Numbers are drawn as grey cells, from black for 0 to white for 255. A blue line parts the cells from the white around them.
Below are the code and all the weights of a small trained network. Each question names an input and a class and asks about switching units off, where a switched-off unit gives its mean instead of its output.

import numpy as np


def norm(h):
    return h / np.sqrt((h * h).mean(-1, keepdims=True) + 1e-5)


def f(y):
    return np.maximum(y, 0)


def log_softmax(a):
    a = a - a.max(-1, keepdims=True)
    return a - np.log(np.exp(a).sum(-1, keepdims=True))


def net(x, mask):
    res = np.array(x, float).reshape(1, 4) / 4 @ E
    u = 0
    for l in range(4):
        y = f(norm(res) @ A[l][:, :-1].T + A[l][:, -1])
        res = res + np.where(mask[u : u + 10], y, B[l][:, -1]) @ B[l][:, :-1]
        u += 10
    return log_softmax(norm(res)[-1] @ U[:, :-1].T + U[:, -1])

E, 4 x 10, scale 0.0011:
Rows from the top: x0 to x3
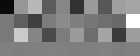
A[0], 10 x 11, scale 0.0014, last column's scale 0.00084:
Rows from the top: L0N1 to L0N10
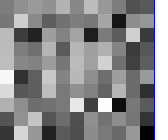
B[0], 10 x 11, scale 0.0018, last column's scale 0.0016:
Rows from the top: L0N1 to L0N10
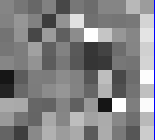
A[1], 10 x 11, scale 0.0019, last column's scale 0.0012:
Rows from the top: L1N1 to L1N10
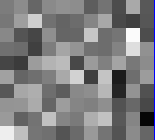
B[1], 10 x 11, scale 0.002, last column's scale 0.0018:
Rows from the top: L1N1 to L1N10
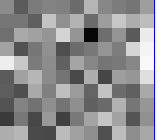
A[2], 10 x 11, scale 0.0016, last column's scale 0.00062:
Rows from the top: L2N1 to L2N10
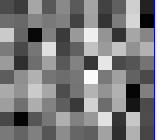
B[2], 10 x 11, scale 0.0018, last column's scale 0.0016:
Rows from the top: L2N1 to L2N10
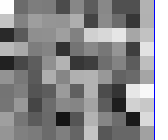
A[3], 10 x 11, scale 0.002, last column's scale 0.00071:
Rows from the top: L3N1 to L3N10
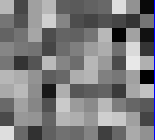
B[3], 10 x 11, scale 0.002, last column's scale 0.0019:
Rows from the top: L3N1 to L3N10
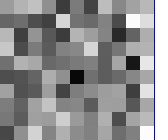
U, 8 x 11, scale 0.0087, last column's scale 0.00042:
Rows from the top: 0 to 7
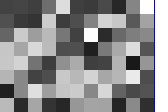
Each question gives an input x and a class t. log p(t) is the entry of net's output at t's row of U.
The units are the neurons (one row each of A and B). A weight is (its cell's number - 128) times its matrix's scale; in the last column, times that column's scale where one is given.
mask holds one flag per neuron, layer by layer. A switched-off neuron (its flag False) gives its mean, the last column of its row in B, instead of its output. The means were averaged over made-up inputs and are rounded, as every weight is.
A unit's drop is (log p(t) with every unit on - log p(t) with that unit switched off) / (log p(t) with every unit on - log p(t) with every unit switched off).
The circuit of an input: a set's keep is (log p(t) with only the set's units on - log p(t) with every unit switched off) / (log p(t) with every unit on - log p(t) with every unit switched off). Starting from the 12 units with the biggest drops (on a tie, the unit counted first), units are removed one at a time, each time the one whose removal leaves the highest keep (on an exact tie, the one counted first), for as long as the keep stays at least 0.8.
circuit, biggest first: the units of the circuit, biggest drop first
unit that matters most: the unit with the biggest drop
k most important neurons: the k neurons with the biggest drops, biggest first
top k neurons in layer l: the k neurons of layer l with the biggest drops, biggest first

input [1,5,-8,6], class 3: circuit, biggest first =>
[L3N1, L1N5]
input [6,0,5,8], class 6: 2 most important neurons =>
[L0N10, L1N4]
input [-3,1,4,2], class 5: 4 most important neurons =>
[L1N3, L0N3, L2N3, L3N5]
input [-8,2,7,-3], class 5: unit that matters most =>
L2N3
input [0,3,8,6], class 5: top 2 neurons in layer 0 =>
[L0N8, L0N6]
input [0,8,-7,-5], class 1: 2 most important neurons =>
[L0N3, L0N8]
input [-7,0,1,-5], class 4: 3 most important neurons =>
[L0N8, L0N5, L0N4]
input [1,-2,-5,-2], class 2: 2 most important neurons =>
[L1N5, L1N3]
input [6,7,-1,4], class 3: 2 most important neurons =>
[L1N3, L0N6]
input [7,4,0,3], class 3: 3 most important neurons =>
[L0N6, L2N7, L0N7]
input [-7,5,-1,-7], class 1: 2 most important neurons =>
[L0N6, L0N3]
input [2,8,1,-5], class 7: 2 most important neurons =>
[L0N8, L2N9]
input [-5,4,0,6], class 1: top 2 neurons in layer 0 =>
[L0N3, L0N6]
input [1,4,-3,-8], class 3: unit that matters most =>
L1N3
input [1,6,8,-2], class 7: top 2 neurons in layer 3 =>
[L3N3, L3N7]
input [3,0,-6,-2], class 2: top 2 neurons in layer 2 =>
[L2N8, L2N7]
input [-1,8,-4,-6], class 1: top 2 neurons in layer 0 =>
[L0N3, L0N8]
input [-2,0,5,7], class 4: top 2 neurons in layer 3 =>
[L3N2, L3N7]
